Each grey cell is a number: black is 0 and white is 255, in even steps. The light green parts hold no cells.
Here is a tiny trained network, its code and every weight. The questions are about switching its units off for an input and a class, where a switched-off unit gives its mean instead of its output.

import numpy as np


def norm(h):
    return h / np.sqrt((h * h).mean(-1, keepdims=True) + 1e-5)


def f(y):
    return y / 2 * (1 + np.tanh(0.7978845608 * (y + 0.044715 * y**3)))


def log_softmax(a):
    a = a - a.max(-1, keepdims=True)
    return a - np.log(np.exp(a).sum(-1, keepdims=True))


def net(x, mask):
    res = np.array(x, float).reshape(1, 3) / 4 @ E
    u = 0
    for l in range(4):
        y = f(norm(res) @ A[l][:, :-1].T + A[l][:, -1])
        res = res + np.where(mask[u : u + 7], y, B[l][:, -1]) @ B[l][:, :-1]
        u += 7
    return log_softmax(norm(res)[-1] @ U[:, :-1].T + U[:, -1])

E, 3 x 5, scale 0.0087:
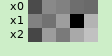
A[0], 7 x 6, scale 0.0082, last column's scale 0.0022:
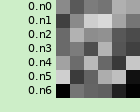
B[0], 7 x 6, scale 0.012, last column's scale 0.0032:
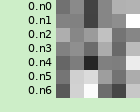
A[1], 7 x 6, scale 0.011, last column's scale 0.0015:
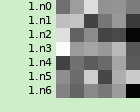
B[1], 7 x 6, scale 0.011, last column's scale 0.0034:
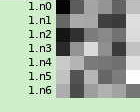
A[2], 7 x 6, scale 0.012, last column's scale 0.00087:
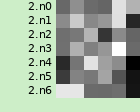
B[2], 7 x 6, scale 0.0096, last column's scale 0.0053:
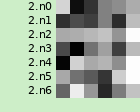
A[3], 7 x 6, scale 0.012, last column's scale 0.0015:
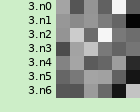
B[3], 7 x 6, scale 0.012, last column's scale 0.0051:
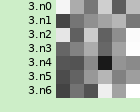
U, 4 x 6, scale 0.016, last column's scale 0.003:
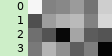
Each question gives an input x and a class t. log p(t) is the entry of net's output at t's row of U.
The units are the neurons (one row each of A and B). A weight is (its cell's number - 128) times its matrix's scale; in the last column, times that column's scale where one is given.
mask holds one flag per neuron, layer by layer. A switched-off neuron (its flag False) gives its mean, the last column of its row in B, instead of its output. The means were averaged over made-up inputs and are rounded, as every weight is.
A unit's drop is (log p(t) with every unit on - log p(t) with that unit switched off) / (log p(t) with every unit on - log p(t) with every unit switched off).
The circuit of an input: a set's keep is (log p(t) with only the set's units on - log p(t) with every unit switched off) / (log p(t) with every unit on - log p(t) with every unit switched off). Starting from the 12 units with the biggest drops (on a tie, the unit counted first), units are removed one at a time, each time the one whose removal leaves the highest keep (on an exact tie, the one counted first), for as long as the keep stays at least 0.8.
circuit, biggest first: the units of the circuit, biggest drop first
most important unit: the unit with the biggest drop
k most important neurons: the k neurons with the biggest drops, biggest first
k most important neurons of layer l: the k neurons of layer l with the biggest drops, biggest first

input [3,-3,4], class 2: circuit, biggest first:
0.n1, 1.n3, 2.n4
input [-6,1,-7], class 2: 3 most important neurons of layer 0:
0.n4, 0.n6, 0.n2
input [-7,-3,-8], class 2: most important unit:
0.n4
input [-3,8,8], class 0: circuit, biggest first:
1.n5, 3.n0
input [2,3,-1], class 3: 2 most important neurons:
1.n4, 2.n6
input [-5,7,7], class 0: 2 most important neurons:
1.n5, 0.n4
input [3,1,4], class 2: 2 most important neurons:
0.n1, 0.n5
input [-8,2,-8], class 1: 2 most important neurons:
0.n5, 1.n3
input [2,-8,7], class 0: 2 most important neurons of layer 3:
3.n2, 3.n6
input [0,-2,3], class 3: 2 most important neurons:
0.n1, 1.n1
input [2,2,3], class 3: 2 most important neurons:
2.n6, 1.n4
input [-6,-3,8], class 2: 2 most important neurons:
0.n1, 0.n6
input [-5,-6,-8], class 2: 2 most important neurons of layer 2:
2.n2, 2.n4
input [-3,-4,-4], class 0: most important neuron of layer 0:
0.n3
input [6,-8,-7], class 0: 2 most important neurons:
3.n2, 2.n1
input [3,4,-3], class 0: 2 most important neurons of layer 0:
0.n1, 0.n3
